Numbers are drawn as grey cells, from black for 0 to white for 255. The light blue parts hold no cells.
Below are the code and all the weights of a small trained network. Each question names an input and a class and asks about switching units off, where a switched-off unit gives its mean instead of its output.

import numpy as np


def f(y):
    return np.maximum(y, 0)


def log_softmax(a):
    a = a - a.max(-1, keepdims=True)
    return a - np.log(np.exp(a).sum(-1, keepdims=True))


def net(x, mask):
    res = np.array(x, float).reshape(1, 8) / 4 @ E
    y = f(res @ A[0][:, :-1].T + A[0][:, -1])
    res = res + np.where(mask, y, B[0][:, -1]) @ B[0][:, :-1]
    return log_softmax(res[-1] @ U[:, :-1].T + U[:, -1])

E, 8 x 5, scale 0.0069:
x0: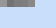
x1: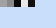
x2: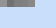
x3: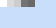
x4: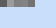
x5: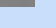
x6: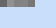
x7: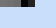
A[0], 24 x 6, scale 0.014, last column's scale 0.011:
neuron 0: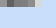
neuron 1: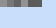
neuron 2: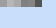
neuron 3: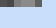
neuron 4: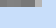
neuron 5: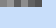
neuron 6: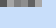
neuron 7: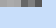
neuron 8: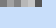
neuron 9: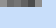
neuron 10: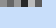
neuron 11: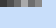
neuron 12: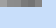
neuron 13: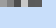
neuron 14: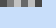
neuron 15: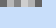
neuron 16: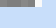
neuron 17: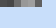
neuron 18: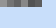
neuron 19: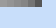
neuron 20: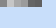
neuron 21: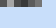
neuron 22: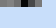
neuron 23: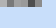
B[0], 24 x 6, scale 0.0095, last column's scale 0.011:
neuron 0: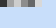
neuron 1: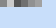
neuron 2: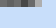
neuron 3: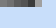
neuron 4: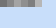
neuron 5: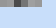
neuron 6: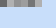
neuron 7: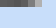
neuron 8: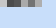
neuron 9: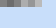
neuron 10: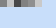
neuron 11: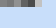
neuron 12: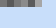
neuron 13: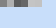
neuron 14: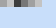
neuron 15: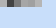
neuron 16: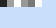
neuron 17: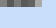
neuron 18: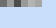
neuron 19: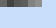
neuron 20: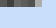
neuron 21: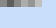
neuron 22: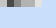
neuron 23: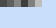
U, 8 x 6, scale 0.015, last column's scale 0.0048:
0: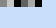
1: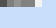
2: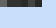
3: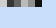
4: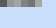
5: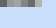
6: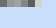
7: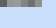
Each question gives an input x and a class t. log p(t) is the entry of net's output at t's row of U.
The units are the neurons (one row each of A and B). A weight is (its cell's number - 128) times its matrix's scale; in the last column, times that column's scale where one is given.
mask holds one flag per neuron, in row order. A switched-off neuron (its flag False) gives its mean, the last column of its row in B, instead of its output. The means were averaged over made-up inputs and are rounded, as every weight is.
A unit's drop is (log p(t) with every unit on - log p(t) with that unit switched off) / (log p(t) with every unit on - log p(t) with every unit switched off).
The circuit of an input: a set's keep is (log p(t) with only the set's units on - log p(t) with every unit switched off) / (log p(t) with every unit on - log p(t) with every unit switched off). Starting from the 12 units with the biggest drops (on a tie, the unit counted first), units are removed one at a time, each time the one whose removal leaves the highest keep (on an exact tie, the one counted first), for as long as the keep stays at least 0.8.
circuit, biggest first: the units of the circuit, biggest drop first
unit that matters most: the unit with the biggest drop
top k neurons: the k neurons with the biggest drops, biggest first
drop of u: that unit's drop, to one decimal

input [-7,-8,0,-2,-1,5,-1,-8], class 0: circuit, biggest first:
[neuron 14]
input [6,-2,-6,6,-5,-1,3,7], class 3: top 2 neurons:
[neuron 22; neuron 9]
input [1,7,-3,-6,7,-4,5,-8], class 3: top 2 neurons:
[neuron 15; neuron 8]
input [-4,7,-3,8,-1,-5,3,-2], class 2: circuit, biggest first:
[neuron 20; neuron 23]
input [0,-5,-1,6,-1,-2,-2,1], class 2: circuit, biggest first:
[neuron 7; neuron 2]
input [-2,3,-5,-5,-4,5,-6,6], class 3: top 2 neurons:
[neuron 22; neuron 21]
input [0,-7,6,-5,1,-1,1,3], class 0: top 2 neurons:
[neuron 14; neuron 10]
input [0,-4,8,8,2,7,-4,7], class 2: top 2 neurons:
[neuron 7; neuron 2]
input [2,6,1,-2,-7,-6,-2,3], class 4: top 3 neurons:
[neuron 14; neuron 10; neuron 0]
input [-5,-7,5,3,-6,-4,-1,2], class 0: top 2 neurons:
[neuron 10; neuron 14]
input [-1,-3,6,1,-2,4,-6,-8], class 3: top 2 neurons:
[neuron 8; neuron 15]
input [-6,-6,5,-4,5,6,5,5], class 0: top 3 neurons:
[neuron 14; neuron 10; neuron 16]
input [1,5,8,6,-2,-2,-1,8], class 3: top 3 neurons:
[neuron 22; neuron 9; neuron 21]
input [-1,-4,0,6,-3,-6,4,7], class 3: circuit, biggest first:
[neuron 22]
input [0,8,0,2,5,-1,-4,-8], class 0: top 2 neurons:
[neuron 13; neuron 22]
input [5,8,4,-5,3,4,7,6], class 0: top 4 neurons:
[neuron 13; neuron 1; neuron 18; neuron 5]
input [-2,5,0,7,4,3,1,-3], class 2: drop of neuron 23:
0.2
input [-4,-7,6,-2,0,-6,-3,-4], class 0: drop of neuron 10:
0.3
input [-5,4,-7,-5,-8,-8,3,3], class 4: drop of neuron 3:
-0.1
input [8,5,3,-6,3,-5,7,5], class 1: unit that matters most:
neuron 21
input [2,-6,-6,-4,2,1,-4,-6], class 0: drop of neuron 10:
0.2
